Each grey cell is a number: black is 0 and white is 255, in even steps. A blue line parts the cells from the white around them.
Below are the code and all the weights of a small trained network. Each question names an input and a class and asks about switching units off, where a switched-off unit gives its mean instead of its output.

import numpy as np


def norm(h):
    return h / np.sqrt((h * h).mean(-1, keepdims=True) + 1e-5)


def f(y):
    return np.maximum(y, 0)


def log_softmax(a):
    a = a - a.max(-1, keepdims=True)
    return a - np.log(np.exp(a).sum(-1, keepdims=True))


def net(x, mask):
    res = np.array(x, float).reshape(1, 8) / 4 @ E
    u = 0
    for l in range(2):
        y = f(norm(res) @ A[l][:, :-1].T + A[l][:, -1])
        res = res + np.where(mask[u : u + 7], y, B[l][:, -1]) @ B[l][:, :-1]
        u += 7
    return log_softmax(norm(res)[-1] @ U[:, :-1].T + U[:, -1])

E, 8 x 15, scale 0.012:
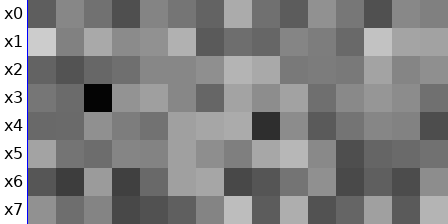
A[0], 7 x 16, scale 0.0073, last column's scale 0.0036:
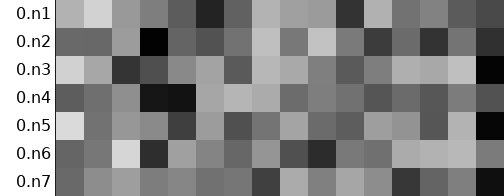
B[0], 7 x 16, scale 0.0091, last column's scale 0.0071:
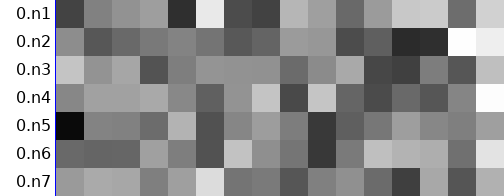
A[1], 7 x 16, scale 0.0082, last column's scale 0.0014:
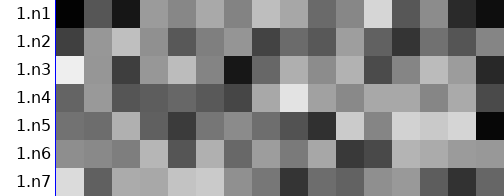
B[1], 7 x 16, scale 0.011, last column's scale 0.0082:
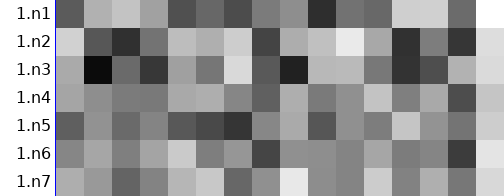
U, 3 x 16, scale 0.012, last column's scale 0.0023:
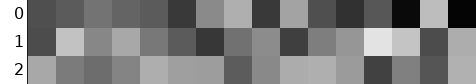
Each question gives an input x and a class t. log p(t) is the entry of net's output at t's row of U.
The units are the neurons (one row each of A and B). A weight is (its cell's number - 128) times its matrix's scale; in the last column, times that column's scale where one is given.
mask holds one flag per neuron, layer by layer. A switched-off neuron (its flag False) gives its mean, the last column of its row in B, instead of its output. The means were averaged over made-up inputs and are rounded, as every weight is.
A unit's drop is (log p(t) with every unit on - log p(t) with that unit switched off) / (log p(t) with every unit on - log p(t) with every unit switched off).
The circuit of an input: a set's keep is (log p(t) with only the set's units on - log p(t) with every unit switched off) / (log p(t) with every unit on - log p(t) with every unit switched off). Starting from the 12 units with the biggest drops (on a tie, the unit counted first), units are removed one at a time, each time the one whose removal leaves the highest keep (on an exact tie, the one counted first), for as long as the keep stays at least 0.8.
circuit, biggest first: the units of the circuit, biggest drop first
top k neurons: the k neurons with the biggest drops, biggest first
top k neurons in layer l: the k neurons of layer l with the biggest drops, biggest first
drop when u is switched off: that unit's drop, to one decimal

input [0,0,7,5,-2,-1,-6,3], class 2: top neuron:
(0.n3)
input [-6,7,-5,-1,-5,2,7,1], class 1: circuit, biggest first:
(0.n5, 1.n5)
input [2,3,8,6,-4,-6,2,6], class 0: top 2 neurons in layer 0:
(0.n3, 0.n1)
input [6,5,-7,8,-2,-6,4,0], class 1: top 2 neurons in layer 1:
(1.n5, 1.n2)
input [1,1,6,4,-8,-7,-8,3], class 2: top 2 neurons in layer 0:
(0.n3, 0.n6)
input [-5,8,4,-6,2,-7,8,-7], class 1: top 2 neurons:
(1.n5, 0.n6)
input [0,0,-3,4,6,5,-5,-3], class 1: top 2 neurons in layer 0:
(0.n2, 0.n4)
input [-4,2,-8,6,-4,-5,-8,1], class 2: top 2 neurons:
(1.n3, 0.n3)
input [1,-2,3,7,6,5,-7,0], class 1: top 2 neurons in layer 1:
(1.n1, 1.n2)
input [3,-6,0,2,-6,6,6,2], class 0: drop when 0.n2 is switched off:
0.2
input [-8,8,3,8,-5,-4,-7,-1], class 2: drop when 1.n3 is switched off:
0.2
